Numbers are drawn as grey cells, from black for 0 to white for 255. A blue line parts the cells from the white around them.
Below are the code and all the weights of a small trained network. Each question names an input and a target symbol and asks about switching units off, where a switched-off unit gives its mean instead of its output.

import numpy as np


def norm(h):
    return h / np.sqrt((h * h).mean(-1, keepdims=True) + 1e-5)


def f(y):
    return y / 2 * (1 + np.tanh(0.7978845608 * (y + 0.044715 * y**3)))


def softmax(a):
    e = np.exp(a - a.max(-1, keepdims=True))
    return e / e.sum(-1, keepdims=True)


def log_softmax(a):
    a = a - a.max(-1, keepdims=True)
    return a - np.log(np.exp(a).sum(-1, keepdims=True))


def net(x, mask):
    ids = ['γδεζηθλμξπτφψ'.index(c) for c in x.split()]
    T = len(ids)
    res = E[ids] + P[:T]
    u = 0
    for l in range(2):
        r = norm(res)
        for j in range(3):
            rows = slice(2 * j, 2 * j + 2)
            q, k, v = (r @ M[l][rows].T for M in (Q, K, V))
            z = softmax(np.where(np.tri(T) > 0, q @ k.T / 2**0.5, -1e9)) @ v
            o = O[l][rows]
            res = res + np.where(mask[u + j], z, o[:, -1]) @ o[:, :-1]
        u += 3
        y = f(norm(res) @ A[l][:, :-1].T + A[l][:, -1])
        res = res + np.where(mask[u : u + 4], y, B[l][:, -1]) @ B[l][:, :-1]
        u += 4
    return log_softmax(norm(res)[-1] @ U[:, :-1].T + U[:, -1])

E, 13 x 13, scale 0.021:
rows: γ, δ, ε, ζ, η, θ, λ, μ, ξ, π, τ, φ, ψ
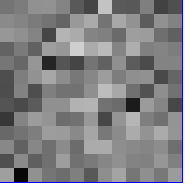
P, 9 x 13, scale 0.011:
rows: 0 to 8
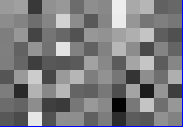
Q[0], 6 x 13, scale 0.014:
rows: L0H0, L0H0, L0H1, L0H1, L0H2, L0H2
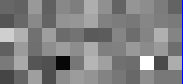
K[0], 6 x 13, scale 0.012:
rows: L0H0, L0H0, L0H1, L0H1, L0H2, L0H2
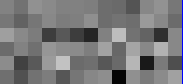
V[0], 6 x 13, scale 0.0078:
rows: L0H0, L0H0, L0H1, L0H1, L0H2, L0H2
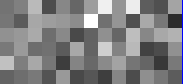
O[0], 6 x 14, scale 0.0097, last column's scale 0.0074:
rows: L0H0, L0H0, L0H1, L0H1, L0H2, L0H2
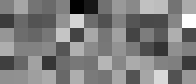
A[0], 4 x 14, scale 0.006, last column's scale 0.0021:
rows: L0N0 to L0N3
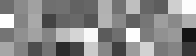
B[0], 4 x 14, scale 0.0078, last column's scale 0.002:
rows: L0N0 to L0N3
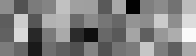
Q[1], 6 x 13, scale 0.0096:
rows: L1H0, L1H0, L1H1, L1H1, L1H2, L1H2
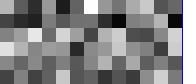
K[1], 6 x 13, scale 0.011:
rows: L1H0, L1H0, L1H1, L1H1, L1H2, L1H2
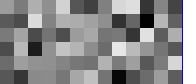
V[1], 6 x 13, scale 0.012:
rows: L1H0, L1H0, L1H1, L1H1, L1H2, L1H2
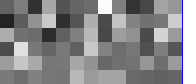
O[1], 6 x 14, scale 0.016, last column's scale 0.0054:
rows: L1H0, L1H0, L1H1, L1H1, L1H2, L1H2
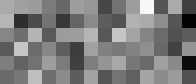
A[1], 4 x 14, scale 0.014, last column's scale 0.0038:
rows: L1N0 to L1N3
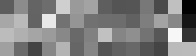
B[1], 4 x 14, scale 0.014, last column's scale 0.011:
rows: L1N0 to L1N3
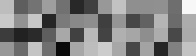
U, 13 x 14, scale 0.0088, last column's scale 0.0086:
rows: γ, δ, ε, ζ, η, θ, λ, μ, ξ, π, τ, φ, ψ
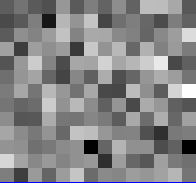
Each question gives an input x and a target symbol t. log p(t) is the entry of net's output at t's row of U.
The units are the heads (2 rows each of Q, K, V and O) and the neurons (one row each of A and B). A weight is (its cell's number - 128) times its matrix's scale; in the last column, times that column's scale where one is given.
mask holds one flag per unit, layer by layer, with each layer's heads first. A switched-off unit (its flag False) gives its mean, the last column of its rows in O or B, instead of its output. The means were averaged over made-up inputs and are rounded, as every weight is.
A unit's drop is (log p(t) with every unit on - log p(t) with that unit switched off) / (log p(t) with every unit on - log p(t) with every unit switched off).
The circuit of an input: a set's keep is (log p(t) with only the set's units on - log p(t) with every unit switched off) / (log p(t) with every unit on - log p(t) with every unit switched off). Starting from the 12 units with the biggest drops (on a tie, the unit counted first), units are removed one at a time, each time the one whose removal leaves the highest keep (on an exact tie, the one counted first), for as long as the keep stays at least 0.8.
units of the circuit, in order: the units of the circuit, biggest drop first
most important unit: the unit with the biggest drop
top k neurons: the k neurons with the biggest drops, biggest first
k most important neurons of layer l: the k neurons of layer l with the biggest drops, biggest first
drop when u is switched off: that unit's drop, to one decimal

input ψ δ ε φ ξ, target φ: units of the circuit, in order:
L0H2, L1N1
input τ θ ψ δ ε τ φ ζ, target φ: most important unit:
L0H2
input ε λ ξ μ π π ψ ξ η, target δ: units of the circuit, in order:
L1H1, L1N0
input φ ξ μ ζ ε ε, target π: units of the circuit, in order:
L0H0, L1N3
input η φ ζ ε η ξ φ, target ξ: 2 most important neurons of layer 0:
L0N1, L0N3
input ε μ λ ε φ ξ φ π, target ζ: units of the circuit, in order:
L1N0, L1H2, L0H0
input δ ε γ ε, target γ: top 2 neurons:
L1N2, L1N1
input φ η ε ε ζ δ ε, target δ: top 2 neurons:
L1N0, L0N0
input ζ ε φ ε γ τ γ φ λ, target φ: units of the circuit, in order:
L1N1, L0H2
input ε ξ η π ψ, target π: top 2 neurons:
L1N3, L1N0
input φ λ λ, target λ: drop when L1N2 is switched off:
0.0
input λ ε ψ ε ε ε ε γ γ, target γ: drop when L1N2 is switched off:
0.7
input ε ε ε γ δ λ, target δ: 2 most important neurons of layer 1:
L1N0, L1N3
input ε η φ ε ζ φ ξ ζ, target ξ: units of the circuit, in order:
L1H0
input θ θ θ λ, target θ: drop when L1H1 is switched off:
0.8
